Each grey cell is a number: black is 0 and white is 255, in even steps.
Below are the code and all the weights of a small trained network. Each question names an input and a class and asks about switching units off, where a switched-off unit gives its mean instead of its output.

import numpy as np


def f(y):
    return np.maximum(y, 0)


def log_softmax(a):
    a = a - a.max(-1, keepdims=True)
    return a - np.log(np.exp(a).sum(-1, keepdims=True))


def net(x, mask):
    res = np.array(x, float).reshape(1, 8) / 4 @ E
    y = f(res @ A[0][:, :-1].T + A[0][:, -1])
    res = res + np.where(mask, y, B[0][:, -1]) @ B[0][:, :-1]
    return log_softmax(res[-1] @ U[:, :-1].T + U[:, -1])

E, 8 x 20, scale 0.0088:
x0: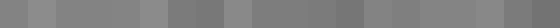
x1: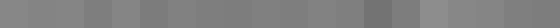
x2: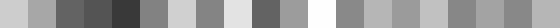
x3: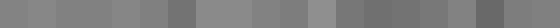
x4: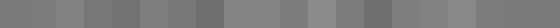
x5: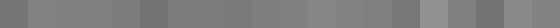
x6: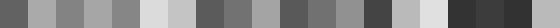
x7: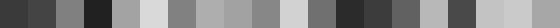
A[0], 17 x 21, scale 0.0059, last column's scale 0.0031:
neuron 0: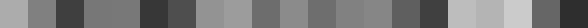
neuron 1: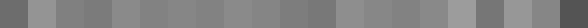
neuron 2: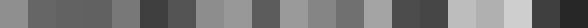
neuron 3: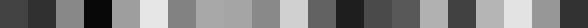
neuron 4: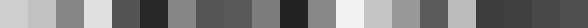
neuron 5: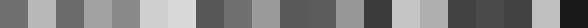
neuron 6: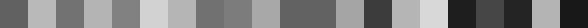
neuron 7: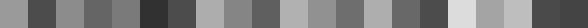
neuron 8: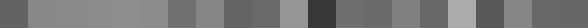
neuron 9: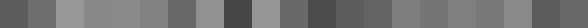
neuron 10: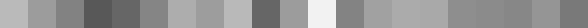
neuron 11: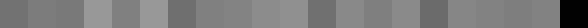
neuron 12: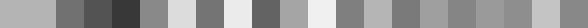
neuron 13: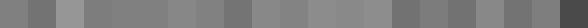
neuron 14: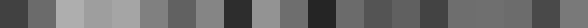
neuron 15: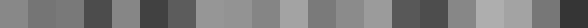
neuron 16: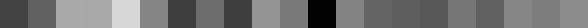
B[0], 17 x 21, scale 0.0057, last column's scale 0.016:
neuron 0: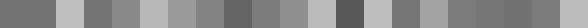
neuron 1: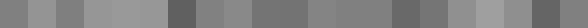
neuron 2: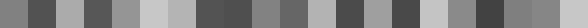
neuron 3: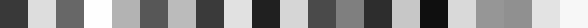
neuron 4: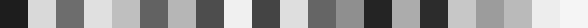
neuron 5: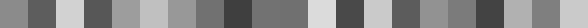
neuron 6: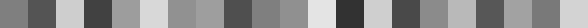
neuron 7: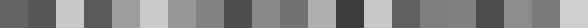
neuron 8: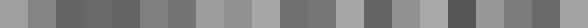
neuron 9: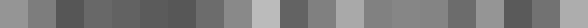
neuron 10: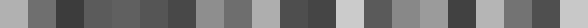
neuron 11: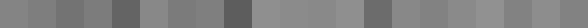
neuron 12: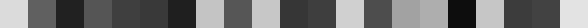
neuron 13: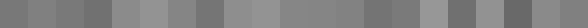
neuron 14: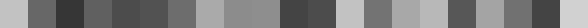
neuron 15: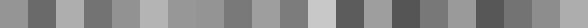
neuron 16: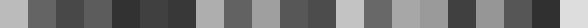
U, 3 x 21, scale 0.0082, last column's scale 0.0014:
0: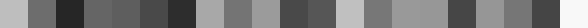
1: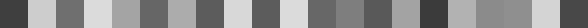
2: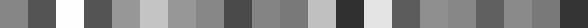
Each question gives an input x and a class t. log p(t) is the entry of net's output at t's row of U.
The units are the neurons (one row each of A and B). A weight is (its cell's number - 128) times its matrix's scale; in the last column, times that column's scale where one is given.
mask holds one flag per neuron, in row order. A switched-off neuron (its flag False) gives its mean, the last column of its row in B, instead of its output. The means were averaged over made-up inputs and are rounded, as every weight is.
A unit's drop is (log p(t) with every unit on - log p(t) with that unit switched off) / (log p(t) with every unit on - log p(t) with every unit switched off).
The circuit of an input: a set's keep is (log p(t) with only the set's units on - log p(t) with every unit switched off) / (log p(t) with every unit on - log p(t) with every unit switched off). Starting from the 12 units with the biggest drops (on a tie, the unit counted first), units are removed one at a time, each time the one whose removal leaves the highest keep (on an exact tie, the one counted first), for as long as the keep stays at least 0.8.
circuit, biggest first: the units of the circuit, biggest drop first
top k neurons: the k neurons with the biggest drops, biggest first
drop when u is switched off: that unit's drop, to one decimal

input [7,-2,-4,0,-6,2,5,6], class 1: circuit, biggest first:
[neuron 3]
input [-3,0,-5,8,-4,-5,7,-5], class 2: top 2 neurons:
[neuron 6; neuron 5]
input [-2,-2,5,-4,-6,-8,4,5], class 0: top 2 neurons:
[neuron 12; neuron 4]
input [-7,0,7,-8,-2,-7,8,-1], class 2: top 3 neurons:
[neuron 6; neuron 5; neuron 16]
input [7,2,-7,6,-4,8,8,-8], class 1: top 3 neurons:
[neuron 4; neuron 12; neuron 7]
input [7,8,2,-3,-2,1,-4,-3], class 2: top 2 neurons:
[neuron 3; neuron 7]
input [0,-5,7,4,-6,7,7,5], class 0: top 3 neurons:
[neuron 12; neuron 10; neuron 7]
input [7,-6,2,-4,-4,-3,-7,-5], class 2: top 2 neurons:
[neuron 3; neuron 7]
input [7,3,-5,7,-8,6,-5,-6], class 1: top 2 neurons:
[neuron 4; neuron 12]
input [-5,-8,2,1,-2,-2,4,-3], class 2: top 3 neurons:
[neuron 3; neuron 6; neuron 5]
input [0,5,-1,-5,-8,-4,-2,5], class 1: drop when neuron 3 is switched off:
0.1
